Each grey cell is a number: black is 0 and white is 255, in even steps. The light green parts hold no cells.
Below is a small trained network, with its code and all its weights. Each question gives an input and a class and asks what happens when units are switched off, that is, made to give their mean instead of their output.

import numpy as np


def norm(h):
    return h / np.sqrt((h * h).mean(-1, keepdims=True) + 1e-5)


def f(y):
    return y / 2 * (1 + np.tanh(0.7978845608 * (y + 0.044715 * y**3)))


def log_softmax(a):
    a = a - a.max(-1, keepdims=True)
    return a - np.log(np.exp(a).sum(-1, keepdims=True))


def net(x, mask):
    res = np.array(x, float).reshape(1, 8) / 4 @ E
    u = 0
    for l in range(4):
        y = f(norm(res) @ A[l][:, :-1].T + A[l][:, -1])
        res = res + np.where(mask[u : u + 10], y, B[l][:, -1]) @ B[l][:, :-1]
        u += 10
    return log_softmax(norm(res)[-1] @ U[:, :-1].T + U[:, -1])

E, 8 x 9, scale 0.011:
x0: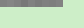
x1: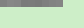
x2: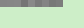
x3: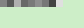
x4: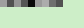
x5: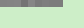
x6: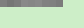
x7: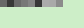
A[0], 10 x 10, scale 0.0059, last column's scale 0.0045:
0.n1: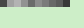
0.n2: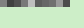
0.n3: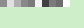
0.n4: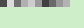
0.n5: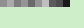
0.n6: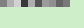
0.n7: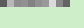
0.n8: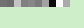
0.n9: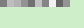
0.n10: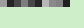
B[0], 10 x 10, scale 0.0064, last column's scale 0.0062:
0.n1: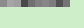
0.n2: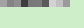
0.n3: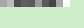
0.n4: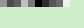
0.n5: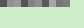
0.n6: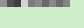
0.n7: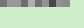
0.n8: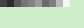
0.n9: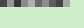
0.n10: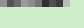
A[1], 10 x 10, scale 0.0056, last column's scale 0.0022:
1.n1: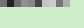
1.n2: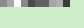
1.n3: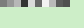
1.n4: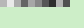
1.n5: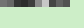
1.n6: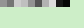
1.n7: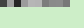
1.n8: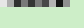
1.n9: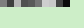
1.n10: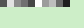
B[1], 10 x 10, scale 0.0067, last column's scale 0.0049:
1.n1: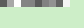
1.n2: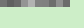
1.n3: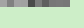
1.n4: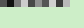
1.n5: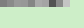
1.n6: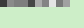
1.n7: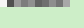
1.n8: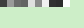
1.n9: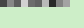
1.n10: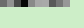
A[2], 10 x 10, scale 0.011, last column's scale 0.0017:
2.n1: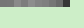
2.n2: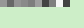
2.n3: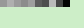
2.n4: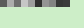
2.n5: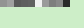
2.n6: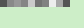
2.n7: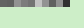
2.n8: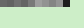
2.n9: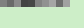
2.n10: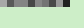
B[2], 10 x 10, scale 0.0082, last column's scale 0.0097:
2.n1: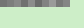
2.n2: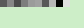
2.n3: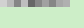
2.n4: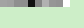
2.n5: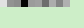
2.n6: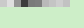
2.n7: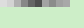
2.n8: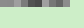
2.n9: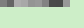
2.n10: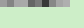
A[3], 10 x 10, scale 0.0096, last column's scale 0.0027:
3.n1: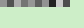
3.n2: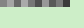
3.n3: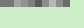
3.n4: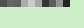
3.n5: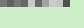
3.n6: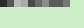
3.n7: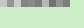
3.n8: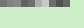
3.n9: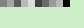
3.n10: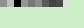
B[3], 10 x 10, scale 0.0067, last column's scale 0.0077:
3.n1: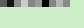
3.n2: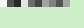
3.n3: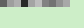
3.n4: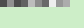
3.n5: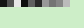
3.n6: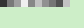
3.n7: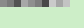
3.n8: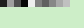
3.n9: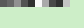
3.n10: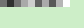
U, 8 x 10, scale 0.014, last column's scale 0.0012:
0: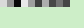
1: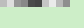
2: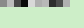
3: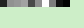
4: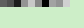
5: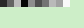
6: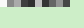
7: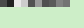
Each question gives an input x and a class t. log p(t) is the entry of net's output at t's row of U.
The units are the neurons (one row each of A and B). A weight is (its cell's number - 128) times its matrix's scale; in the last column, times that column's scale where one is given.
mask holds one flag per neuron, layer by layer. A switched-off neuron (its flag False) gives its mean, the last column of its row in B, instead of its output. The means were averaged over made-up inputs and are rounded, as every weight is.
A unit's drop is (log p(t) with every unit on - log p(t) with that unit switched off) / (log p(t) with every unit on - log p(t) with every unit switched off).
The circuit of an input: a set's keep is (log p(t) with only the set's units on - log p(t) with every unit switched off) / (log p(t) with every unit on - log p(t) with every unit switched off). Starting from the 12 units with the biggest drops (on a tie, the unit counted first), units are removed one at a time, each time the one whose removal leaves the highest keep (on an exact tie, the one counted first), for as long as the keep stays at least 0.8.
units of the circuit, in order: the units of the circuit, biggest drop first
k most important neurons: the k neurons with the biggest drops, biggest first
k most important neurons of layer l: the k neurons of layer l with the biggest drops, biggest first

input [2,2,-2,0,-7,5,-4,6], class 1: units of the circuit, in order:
(2.n6)
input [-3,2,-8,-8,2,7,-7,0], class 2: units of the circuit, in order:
(3.n8; 1.n8)
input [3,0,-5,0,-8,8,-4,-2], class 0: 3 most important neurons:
(0.n4; 0.n8; 2.n3)
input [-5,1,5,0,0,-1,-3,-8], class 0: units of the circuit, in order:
(0.n4; 3.n10)
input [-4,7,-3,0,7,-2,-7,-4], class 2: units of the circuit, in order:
(1.n8; 3.n8)
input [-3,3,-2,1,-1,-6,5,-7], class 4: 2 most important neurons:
(0.n3; 2.n4)
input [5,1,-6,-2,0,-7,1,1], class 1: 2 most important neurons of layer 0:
(0.n3; 0.n4)
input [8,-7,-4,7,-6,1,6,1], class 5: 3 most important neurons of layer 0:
(0.n3; 0.n10; 0.n2)
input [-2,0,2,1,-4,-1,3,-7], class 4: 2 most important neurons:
(3.n4; 0.n3)
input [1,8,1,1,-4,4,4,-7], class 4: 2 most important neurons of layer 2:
(2.n7; 2.n4)
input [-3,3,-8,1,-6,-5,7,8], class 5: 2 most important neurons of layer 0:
(0.n2; 0.n9)
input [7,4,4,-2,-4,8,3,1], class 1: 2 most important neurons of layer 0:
(0.n3; 0.n10)
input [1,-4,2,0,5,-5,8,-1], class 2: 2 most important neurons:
(0.n8; 1.n8)
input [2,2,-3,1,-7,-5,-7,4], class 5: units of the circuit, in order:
(3.n5)
